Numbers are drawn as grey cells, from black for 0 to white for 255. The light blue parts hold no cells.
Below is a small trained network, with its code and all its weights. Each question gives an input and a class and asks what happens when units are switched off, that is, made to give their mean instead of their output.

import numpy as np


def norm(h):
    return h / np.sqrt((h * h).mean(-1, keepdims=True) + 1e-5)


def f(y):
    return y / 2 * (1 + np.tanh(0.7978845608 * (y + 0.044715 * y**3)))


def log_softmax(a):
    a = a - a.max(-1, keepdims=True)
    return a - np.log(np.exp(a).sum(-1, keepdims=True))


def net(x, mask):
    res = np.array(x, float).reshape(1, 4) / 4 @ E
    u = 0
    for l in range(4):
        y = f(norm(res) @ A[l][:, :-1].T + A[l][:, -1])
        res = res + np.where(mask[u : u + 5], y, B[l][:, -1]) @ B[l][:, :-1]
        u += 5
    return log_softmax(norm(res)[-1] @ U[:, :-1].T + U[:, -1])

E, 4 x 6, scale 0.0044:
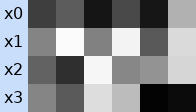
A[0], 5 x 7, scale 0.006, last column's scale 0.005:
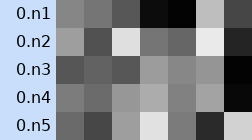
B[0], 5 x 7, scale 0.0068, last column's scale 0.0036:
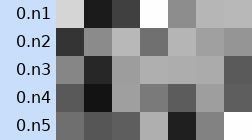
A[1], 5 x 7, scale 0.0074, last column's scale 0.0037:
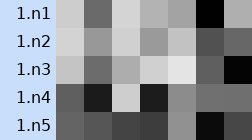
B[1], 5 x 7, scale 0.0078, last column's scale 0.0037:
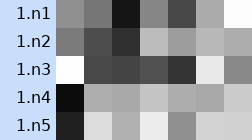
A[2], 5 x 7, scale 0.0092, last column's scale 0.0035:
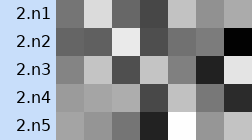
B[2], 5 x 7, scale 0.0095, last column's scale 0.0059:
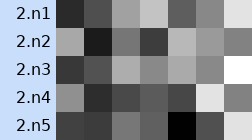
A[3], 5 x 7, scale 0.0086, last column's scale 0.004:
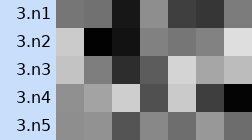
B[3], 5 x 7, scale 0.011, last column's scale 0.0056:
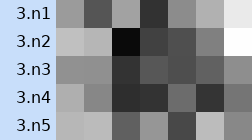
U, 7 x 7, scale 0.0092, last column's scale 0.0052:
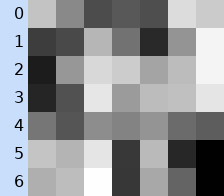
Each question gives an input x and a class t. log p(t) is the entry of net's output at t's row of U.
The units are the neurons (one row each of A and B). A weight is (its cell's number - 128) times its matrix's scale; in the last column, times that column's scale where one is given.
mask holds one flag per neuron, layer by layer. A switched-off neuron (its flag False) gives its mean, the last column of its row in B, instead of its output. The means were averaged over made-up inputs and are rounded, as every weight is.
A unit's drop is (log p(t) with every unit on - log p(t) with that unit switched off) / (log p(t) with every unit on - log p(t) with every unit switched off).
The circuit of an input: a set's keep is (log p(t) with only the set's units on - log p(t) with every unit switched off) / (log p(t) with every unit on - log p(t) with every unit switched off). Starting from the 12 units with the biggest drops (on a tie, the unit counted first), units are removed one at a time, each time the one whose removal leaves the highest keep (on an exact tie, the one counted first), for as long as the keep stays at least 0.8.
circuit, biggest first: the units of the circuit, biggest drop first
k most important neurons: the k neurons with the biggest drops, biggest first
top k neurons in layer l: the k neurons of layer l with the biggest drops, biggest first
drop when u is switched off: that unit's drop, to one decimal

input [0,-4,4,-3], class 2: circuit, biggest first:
[1.n4]
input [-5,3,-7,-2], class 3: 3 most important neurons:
[0.n1, 2.n3, 3.n2]
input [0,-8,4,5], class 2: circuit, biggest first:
[1.n4, 1.n5]
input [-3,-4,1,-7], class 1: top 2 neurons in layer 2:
[2.n5, 2.n1]
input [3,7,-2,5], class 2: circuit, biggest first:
[2.n5, 3.n2]
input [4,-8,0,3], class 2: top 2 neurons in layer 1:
[1.n5, 1.n4]
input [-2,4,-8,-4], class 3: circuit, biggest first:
[2.n3, 3.n2]
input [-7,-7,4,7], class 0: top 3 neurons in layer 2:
[2.n1, 2.n3, 2.n5]
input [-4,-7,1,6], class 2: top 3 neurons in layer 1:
[1.n4, 1.n5, 1.n3]
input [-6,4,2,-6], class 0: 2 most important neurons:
[1.n3, 1.n2]
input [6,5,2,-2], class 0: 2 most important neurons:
[0.n1, 1.n5]
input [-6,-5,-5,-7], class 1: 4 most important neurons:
[2.n5, 0.n1, 2.n1, 0.n5]
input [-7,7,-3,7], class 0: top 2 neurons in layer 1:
[1.n1, 1.n5]
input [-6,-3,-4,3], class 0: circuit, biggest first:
[1.n1]
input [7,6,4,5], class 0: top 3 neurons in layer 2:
[2.n3, 2.n1, 2.n5]
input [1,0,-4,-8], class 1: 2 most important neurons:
[2.n5, 2.n1]
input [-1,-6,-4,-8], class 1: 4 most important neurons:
[2.n5, 0.n5, 2.n4, 1.n4]
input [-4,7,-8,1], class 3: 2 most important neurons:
[2.n3, 3.n2]
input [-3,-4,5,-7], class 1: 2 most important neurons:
[2.n5, 1.n5]
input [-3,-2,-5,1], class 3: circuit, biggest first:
[2.n3]
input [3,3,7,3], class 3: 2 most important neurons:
[0.n2, 2.n2]
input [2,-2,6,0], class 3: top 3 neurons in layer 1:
[1.n4, 1.n5, 1.n1]
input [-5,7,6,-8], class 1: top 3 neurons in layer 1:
[1.n5, 1.n4, 1.n3]
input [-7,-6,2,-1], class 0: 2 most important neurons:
[1.n3, 1.n1]
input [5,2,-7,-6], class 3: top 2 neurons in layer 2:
[2.n1, 2.n3]
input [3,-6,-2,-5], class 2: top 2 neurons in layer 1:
[1.n5, 1.n3]
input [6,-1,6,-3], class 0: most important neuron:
[0.n1]
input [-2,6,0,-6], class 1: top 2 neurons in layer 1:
[1.n5, 1.n4]
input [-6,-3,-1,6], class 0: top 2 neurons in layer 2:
[2.n1, 2.n5]
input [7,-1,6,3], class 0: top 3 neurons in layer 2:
[2.n3, 2.n1, 2.n5]
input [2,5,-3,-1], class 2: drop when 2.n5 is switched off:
0.1
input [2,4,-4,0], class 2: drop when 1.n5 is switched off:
-0.1
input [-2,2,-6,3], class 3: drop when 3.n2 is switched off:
0.3
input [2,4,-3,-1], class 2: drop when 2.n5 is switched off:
0.1
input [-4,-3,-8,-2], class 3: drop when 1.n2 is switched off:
0.0
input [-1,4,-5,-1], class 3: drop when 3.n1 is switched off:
-0.1
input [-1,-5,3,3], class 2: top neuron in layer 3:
[3.n1]
